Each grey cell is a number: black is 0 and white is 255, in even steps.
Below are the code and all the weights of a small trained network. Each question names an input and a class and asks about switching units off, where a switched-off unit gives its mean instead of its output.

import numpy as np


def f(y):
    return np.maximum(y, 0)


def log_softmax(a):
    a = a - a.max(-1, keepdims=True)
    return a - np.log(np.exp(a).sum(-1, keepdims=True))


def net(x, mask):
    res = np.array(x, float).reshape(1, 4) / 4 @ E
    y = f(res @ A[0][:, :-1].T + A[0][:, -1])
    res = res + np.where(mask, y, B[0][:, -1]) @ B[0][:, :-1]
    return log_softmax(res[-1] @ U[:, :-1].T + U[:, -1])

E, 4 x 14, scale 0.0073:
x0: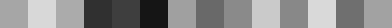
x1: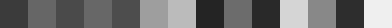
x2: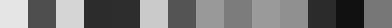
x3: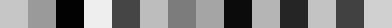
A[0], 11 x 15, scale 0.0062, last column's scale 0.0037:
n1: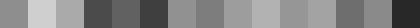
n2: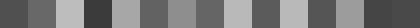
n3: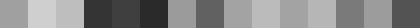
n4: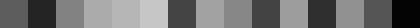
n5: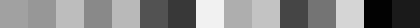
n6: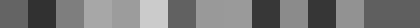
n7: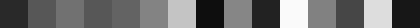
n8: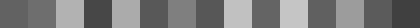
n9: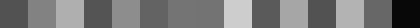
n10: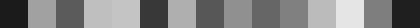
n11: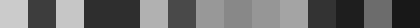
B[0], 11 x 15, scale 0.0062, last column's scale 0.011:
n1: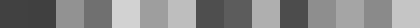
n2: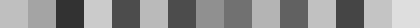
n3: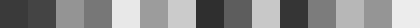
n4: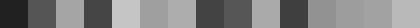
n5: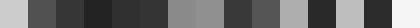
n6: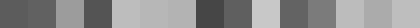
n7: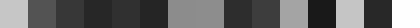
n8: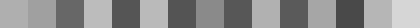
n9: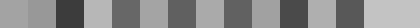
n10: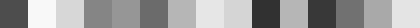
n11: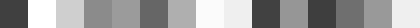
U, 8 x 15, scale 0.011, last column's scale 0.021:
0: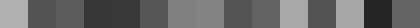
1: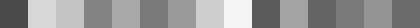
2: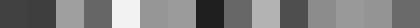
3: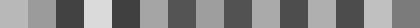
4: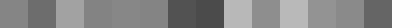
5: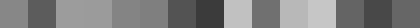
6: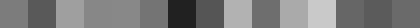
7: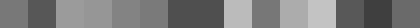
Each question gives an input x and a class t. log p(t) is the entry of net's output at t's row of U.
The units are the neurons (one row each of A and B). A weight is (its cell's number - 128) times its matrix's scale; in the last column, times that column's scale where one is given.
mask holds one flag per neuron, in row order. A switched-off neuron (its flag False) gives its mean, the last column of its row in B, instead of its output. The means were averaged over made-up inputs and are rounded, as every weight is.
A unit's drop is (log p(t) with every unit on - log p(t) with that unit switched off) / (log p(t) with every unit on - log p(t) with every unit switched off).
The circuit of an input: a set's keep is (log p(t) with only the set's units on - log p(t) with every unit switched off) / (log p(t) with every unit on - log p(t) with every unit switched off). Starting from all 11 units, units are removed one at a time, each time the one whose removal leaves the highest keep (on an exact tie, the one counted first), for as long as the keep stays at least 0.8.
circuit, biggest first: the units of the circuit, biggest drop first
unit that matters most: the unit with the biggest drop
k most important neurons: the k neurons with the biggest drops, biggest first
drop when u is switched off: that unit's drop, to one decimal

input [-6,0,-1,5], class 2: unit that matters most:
n2
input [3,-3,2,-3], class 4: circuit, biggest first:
[n7; n10]
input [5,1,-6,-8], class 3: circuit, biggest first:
[n2; n8]
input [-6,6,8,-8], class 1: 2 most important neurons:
[n11; n5]
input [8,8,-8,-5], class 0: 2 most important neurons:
[n7; n11]
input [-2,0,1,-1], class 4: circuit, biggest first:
[n3; n10; n7; n9]
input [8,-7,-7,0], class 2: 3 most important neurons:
[n3; n7; n1]
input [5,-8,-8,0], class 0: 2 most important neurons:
[n5; n11]
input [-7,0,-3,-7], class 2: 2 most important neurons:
[n4; n6]
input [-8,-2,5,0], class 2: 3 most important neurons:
[n4; n6; n10]
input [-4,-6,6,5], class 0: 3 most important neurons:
[n5; n10; n2]
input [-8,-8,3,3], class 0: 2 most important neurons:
[n5; n3]
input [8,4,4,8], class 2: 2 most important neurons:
[n3; n2]
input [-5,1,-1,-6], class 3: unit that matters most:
n2
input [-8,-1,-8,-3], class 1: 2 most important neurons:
[n10; n3]
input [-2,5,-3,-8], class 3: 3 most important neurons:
[n2; n8; n9]
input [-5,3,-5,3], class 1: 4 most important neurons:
[n10; n3; n1; n5]
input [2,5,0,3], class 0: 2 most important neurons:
[n7; n2]
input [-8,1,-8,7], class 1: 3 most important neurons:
[n10; n3; n1]
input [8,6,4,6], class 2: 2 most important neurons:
[n3; n5]
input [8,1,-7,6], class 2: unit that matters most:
n11
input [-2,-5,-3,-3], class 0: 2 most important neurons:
[n5; n11]
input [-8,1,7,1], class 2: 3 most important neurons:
[n4; n6; n10]
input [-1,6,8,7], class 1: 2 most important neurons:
[n11; n5]
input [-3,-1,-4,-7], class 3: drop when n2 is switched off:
0.2
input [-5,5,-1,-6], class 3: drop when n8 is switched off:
0.4
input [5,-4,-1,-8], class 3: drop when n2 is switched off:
0.3
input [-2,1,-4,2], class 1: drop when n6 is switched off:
0.0
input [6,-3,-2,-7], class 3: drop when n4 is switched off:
0.1
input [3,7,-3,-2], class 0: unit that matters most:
n7
